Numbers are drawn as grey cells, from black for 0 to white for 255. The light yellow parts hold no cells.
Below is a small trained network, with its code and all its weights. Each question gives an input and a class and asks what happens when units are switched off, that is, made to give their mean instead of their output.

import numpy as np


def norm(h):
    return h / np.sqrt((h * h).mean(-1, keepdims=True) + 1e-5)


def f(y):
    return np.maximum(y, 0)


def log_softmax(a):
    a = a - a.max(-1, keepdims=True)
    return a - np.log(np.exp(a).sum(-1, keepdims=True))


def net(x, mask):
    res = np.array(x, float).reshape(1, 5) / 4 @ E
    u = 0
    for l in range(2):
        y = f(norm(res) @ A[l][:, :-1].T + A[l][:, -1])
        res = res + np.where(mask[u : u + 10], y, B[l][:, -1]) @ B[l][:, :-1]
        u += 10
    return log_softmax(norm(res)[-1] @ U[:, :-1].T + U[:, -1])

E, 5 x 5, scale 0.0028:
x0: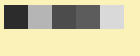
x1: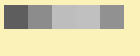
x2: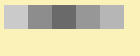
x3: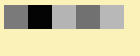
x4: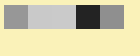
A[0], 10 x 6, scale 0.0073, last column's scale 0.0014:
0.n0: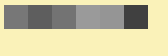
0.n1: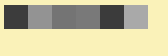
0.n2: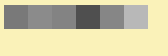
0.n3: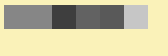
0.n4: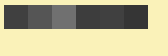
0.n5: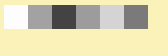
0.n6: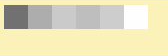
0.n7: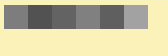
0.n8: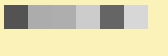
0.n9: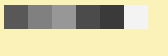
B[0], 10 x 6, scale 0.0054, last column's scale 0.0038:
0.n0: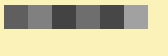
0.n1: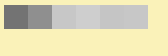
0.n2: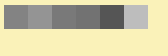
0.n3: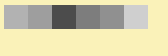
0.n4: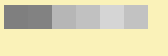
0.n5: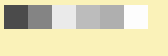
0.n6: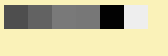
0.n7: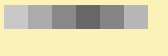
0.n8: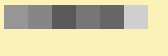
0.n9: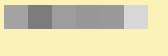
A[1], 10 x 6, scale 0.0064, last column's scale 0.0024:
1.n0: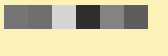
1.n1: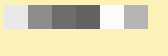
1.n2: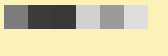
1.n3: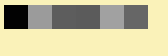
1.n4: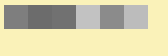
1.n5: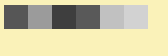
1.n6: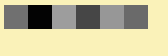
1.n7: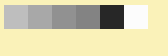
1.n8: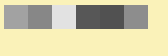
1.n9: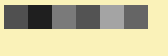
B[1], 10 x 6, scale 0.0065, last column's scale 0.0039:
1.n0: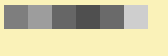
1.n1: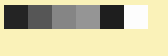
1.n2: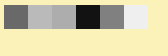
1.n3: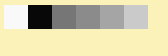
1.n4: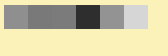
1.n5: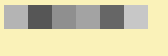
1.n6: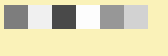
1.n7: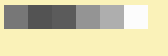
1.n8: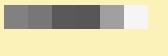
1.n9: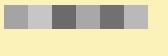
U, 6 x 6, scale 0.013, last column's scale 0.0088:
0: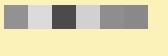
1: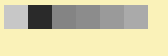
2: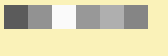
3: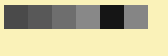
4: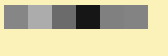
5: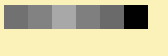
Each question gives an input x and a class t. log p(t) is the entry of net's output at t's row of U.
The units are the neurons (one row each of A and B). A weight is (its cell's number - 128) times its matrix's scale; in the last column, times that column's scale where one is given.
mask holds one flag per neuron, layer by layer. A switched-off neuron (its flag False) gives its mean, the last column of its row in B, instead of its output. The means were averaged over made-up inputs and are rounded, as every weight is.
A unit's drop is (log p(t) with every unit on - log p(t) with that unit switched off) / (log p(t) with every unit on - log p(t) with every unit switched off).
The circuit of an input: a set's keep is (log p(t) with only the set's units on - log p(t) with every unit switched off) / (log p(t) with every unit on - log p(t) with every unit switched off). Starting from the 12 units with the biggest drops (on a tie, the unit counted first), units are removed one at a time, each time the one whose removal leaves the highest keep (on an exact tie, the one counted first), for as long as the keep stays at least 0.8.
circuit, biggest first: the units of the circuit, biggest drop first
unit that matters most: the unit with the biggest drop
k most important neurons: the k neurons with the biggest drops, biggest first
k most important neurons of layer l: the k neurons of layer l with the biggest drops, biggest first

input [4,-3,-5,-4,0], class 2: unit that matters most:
0.n1
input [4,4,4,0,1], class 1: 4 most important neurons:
1.n3, 1.n1, 1.n2, 1.n6
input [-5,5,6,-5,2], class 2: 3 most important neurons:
0.n5, 1.n3, 1.n6
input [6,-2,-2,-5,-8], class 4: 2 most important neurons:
1.n2, 1.n6
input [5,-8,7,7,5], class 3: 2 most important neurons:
1.n1, 0.n6
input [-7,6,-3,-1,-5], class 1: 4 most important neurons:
1.n1, 1.n7, 0.n7, 0.n6
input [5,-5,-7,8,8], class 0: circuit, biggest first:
1.n6, 1.n9
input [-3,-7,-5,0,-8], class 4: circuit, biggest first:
1.n2, 1.n4
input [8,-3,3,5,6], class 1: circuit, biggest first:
1.n3, 1.n5
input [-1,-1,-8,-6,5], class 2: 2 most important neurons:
0.n1, 1.n6
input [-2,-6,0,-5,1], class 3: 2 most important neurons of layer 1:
1.n1, 1.n6
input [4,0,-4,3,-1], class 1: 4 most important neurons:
1.n3, 0.n5, 1.n1, 0.n0
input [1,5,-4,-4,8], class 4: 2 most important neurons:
1.n1, 0.n5
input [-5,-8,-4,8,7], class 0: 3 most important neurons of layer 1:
1.n6, 1.n2, 1.n4
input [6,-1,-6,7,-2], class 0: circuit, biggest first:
1.n6
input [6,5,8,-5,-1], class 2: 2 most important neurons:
0.n5, 1.n6
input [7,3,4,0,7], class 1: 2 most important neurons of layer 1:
1.n3, 1.n2
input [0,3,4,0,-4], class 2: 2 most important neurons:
0.n5, 1.n1
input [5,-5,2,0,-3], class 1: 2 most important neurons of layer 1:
1.n3, 1.n5
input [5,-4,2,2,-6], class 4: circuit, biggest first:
1.n2
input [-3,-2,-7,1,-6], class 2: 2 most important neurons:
0.n4, 0.n1
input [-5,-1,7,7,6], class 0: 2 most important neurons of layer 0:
0.n1, 0.n4
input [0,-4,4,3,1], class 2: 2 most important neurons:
0.n5, 0.n6
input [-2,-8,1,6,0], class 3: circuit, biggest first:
1.n1, 0.n6
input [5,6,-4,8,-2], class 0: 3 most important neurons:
1.n6, 1.n9, 1.n1
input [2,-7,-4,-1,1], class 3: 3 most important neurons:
1.n1, 0.n5, 0.n3
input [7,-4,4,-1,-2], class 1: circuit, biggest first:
1.n3
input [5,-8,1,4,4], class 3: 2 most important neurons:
1.n1, 0.n6
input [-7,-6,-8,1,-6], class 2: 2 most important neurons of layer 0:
0.n4, 0.n1
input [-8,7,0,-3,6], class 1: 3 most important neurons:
1.n1, 1.n7, 1.n2
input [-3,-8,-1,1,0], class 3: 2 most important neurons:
1.n1, 1.n3
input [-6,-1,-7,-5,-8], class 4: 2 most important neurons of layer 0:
0.n5, 0.n6
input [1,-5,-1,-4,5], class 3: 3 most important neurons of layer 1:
1.n1, 1.n6, 1.n2
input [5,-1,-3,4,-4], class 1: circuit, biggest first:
1.n3
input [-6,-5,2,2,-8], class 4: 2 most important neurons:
1.n2, 1.n3
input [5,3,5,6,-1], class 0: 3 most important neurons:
1.n6, 1.n9, 0.n6
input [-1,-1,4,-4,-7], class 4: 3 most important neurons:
1.n2, 1.n4, 1.n6
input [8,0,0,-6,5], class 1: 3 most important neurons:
1.n3, 1.n6, 1.n5
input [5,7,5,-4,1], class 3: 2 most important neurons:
0.n6, 1.n6
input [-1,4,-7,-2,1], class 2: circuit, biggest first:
0.n1
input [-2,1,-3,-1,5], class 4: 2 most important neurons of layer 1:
1.n8, 1.n3
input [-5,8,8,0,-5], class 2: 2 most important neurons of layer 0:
0.n5, 0.n2
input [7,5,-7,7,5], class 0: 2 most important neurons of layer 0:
0.n5, 0.n6
